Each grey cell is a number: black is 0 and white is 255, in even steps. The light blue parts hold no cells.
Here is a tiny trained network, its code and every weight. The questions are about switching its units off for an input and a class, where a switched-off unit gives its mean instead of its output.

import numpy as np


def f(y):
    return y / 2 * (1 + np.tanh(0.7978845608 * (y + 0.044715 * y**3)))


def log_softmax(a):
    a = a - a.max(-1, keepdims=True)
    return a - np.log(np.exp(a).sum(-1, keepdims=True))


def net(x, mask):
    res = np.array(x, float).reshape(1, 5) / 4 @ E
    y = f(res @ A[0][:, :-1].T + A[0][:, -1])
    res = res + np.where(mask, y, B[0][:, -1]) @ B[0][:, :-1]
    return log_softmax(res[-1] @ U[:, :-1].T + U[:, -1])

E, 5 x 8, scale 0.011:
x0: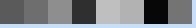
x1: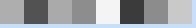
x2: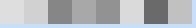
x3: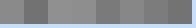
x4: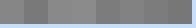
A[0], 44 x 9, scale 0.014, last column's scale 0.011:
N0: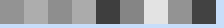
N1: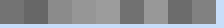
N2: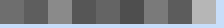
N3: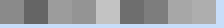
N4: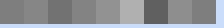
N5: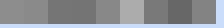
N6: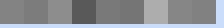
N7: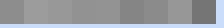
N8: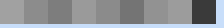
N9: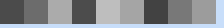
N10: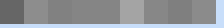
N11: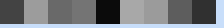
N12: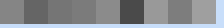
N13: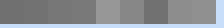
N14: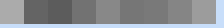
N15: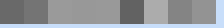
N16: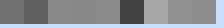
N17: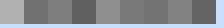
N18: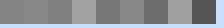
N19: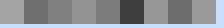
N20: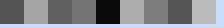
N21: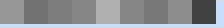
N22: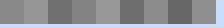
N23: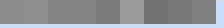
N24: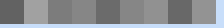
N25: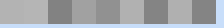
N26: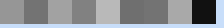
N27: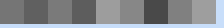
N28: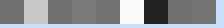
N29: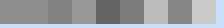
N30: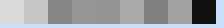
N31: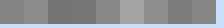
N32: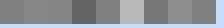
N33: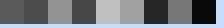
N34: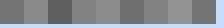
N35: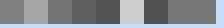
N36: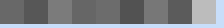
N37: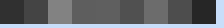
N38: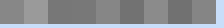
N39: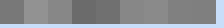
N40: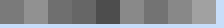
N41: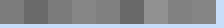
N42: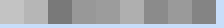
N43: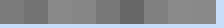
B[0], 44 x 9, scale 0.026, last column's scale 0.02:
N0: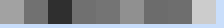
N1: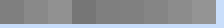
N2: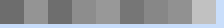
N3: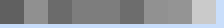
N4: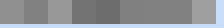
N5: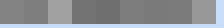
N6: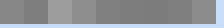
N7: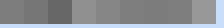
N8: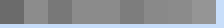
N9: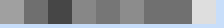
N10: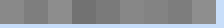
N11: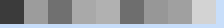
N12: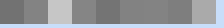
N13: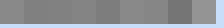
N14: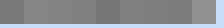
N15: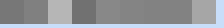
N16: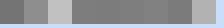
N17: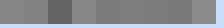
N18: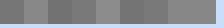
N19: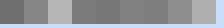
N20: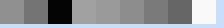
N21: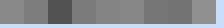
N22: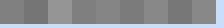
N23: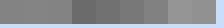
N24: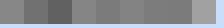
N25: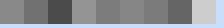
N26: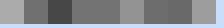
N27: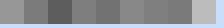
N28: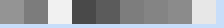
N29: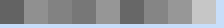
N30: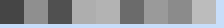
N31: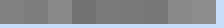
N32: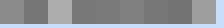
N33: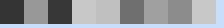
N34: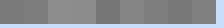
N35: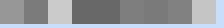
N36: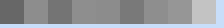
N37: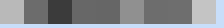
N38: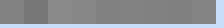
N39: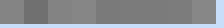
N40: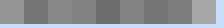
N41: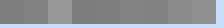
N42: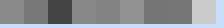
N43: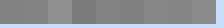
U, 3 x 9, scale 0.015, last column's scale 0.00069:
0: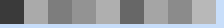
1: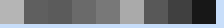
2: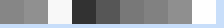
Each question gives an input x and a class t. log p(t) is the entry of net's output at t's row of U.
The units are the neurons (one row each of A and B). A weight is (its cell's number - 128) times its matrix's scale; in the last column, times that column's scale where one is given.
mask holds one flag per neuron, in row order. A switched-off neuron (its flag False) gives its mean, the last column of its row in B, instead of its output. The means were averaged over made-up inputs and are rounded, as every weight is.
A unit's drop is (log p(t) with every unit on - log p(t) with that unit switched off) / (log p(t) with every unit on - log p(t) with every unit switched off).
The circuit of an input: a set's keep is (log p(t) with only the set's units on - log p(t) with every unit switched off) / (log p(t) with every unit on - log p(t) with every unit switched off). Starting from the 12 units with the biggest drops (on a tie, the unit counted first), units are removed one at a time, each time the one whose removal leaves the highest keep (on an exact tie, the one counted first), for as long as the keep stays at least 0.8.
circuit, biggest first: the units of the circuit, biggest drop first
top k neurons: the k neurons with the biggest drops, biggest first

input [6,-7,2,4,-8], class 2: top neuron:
[N28]
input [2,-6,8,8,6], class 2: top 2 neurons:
[N28; N35]
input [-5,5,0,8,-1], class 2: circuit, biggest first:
[N20; N33]
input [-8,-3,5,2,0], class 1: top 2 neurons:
[N0; N33]
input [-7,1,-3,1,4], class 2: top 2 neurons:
[N33; N20]
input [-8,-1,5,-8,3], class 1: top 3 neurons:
[N0; N33; N11]
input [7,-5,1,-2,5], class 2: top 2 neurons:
[N28; N35]
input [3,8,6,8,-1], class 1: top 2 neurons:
[N26; N11]
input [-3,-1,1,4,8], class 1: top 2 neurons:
[N33; N11]
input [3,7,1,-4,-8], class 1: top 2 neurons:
[N26; N11]
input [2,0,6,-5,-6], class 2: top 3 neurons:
[N20; N28; N0]
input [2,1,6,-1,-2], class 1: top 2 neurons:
[N25; N42]
